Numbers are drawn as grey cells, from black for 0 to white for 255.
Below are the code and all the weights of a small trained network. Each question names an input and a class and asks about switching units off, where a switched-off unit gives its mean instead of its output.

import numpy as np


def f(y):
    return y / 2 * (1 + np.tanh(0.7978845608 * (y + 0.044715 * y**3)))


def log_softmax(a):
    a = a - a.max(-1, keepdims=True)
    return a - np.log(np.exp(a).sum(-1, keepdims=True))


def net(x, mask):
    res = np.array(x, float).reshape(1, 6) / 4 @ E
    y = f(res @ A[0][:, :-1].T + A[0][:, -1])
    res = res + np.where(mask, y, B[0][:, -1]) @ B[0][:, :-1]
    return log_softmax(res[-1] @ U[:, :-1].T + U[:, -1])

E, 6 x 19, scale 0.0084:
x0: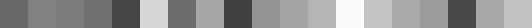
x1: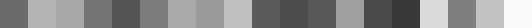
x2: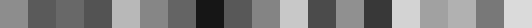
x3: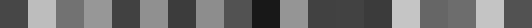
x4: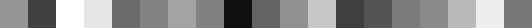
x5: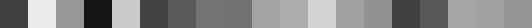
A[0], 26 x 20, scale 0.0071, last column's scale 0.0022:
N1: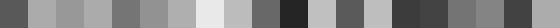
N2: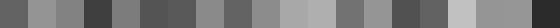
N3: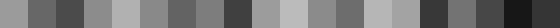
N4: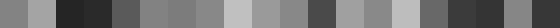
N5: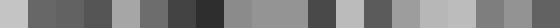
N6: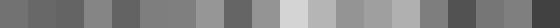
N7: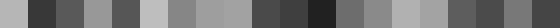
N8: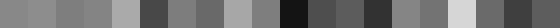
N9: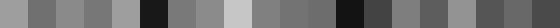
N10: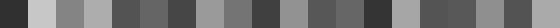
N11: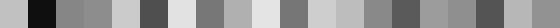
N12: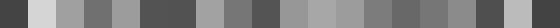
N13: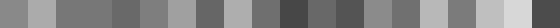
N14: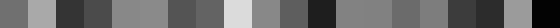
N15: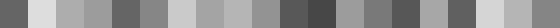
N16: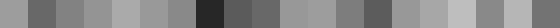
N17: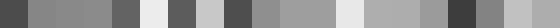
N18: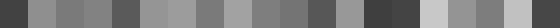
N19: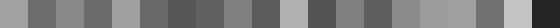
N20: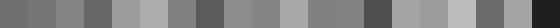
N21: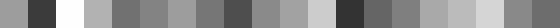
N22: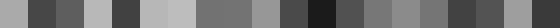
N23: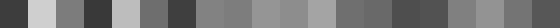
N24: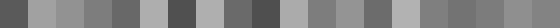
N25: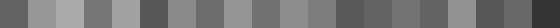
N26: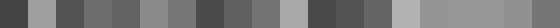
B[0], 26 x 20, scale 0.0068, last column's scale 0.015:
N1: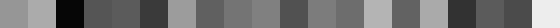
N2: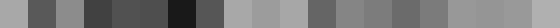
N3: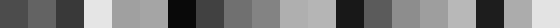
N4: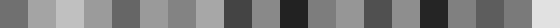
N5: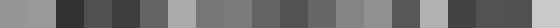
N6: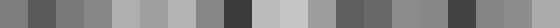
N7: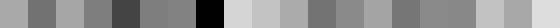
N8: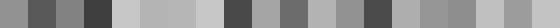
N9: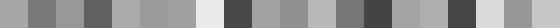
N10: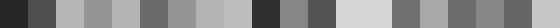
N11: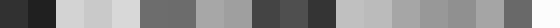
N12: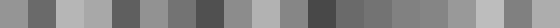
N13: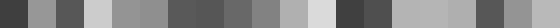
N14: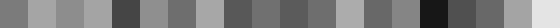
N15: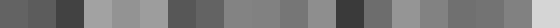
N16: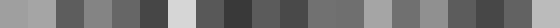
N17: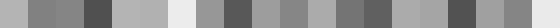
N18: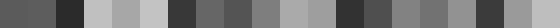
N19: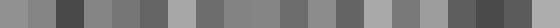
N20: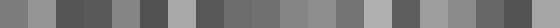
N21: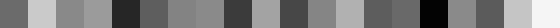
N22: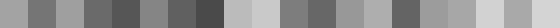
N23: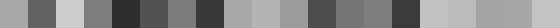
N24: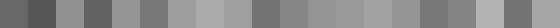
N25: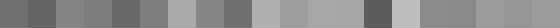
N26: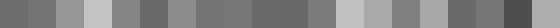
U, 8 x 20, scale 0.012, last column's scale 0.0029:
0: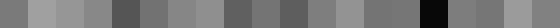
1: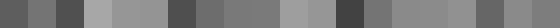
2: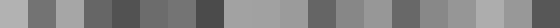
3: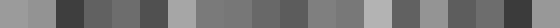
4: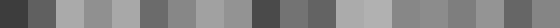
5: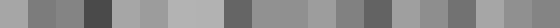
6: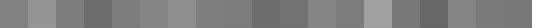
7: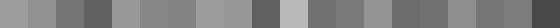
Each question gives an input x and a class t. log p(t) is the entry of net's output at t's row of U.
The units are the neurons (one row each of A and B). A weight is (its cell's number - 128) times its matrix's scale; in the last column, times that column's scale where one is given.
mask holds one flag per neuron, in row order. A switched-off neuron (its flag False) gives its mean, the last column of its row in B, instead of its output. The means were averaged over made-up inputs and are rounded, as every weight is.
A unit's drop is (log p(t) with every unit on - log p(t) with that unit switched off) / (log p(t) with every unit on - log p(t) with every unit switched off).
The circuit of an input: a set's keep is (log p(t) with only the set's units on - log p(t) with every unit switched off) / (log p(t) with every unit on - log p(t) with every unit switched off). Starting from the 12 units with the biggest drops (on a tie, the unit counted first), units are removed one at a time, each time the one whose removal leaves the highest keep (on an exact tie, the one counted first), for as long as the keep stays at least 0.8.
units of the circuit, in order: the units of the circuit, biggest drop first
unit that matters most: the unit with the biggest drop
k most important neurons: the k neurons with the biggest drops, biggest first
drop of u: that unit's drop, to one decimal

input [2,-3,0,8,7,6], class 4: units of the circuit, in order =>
[N10]
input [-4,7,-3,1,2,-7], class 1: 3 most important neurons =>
[N13 N18 N15]
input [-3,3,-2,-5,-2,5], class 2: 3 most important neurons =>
[N23 N10 N2]
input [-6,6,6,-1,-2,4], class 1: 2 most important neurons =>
[N18 N13]
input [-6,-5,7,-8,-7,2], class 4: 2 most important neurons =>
[N11 N21]
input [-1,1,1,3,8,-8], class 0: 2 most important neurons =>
[N21 N23]
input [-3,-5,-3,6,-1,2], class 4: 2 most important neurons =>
[N10 N18]
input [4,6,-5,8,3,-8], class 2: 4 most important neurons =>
[N7 N22 N11 N3]
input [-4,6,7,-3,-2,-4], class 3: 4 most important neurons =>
[N5 N3 N16 N19]
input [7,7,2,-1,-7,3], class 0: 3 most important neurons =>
[N4 N14 N3]
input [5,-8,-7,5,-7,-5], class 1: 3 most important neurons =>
[N3 N21 N6]
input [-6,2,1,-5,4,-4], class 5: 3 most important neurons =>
[N9 N8 N10]
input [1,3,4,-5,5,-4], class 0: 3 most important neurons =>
[N21 N10 N1]
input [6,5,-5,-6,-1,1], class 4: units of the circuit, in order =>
[N11]
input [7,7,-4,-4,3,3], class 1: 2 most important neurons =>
[N15 N18]
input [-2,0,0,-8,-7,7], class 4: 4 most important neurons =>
[N11 N21 N7 N22]
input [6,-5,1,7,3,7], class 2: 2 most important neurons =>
[N23 N11]
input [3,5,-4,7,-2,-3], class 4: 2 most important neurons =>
[N10 N3]
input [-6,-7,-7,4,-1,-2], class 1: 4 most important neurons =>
[N3 N5 N16 N17]
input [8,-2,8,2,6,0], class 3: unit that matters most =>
N16
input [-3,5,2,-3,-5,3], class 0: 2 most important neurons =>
[N14 N3]
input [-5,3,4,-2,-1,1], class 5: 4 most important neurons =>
[N1 N8 N9 N3]
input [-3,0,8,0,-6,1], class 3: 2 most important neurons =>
[N5 N21]
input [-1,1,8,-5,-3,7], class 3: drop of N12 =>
-0.1
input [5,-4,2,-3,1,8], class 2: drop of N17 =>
0.0
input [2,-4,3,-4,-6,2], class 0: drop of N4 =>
0.4
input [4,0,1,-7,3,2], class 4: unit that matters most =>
N11
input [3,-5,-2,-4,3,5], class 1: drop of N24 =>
0.1
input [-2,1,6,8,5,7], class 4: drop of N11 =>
-0.1
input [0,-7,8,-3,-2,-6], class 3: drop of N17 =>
-0.1
